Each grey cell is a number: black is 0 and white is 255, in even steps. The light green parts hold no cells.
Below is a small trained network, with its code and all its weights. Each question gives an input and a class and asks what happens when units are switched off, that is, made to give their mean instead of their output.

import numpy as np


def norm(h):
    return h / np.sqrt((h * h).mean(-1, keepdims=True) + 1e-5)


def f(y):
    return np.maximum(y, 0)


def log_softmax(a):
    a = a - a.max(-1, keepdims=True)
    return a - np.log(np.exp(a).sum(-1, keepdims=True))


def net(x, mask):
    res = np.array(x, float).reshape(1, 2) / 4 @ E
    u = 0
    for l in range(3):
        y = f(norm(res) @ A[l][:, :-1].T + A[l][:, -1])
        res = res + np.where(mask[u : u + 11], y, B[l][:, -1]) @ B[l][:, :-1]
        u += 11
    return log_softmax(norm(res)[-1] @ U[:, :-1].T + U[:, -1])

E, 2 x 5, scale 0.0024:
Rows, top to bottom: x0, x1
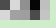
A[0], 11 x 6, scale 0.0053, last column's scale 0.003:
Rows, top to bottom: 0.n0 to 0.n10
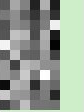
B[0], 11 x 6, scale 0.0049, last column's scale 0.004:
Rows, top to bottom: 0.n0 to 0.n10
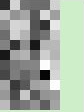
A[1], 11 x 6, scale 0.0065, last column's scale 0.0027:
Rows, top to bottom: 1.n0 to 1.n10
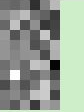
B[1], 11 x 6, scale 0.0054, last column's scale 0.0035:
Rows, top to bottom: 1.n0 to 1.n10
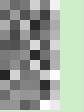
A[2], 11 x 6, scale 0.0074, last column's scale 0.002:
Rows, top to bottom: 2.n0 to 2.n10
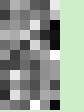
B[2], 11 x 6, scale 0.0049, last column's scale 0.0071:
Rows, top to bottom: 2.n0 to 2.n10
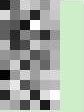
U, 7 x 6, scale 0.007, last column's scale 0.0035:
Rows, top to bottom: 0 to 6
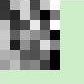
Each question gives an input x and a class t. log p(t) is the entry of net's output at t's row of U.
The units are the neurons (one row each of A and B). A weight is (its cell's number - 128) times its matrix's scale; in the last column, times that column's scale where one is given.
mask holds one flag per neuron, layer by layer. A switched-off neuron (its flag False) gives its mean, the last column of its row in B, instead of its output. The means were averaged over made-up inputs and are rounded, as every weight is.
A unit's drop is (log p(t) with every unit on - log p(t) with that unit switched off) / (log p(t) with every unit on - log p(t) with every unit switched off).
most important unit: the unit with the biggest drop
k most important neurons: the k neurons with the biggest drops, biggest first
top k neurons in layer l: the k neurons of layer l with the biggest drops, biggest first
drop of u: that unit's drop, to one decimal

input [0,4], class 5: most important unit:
0.n4
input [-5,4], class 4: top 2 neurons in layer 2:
2.n9, 2.n7
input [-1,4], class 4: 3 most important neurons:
0.n4, 1.n10, 2.n9
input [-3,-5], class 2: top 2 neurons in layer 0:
0.n2, 0.n7
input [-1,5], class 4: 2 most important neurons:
0.n4, 1.n10
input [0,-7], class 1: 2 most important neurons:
1.n7, 2.n9
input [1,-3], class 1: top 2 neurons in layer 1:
1.n7, 1.n5
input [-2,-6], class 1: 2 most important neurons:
0.n8, 1.n7
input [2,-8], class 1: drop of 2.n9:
0.1
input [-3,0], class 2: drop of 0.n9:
0.0
